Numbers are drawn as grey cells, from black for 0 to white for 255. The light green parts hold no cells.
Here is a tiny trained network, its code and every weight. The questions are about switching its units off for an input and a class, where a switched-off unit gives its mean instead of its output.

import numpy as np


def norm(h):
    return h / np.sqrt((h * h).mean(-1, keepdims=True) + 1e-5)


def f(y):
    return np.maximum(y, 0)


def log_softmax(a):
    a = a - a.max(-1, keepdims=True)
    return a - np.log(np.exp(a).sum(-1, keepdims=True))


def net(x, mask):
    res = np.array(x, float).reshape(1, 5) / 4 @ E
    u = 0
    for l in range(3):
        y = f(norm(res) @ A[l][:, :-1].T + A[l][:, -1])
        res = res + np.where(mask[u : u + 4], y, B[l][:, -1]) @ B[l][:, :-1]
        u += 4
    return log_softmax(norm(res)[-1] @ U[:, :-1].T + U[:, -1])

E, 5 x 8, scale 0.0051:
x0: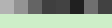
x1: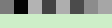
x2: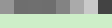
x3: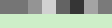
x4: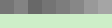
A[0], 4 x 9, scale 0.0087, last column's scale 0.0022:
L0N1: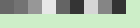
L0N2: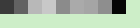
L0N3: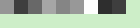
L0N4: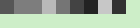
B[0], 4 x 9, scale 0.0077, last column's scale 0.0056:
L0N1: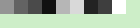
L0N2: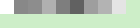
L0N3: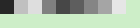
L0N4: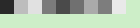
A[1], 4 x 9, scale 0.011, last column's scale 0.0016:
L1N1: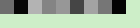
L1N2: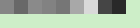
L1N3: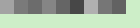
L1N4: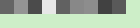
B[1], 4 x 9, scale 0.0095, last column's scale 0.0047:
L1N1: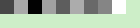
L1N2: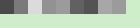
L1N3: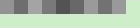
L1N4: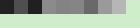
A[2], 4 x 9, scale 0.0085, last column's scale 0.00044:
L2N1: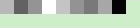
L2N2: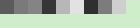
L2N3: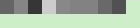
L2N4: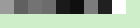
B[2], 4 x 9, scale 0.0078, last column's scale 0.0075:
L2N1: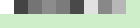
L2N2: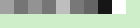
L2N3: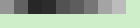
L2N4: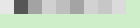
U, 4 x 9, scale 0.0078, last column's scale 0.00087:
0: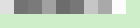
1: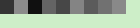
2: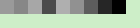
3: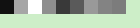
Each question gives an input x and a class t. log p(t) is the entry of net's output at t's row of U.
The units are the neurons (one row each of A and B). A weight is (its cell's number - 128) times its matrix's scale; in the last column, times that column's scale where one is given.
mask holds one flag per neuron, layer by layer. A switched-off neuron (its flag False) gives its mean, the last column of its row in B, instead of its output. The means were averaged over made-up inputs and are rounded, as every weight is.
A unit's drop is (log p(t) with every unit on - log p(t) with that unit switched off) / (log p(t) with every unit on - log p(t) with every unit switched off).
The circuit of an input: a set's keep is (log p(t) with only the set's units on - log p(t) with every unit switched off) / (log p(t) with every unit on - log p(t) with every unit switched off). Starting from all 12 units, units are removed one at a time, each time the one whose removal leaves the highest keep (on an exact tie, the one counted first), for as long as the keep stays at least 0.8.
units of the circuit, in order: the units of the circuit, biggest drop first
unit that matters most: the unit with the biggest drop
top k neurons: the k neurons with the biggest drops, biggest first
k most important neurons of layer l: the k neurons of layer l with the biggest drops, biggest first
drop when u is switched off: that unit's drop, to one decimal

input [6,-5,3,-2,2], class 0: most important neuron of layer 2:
(L2N4)
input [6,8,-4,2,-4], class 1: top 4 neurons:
(L1N1 L0N2 L0N3 L2N1)
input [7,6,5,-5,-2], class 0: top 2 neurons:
(L2N4 L0N1)
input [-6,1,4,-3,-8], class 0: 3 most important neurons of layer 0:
(L0N2 L0N4 L0N1)
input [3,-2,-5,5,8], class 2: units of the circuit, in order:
(L0N1 L2N2)
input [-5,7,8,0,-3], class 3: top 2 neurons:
(L0N3 L0N1)
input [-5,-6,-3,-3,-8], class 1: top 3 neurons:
(L1N4 L0N1 L2N4)
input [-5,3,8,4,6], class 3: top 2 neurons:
(L0N3 L2N4)
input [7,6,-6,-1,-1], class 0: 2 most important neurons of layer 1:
(L1N3 L1N4)
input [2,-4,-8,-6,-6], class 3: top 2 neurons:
(L0N1 L0N4)
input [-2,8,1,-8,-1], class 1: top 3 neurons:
(L1N1 L0N1 L2N4)
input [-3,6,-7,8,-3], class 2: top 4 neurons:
(L0N1 L2N2 L1N4 L0N3)
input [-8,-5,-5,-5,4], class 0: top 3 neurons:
(L0N1 L2N1 L0N3)
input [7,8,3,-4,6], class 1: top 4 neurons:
(L1N1 L0N2 L0N1 L2N1)
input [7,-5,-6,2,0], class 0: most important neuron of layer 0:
(L0N3)
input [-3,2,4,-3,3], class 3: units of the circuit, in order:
(L0N3 L0N1)
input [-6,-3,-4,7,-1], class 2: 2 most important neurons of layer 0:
(L0N1 L0N4)
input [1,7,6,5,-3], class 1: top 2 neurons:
(L1N1 L0N4)
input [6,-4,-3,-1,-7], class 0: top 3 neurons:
(L2N4 L0N1 L1N1)
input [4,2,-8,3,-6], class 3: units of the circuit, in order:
(L0N4)
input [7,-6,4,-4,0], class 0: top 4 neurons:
(L2N4 L0N1 L1N1 L1N3)
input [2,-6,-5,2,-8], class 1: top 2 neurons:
(L1N4 L0N3)
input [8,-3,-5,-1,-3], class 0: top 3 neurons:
(L2N4 L0N1 L0N3)
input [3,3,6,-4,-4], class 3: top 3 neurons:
(L0N1 L0N3 L0N2)
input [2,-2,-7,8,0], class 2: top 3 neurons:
(L0N1 L0N3 L2N2)
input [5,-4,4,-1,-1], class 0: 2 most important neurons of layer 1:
(L1N1 L1N3)
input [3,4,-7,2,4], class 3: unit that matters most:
L0N4
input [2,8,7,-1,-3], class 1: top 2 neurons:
(L1N1 L0N4)
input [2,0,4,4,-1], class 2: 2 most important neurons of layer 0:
(L0N1 L0N4)
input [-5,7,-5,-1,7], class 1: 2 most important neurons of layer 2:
(L2N4 L2N3)
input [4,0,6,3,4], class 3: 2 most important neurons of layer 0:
(L0N3 L0N2)
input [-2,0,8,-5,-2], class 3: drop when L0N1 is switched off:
0.3
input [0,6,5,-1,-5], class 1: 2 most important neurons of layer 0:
(L0N4 L0N1)
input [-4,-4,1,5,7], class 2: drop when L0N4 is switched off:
-0.1
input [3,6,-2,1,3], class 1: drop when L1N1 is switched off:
2.0
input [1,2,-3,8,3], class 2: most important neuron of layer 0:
(L0N1)
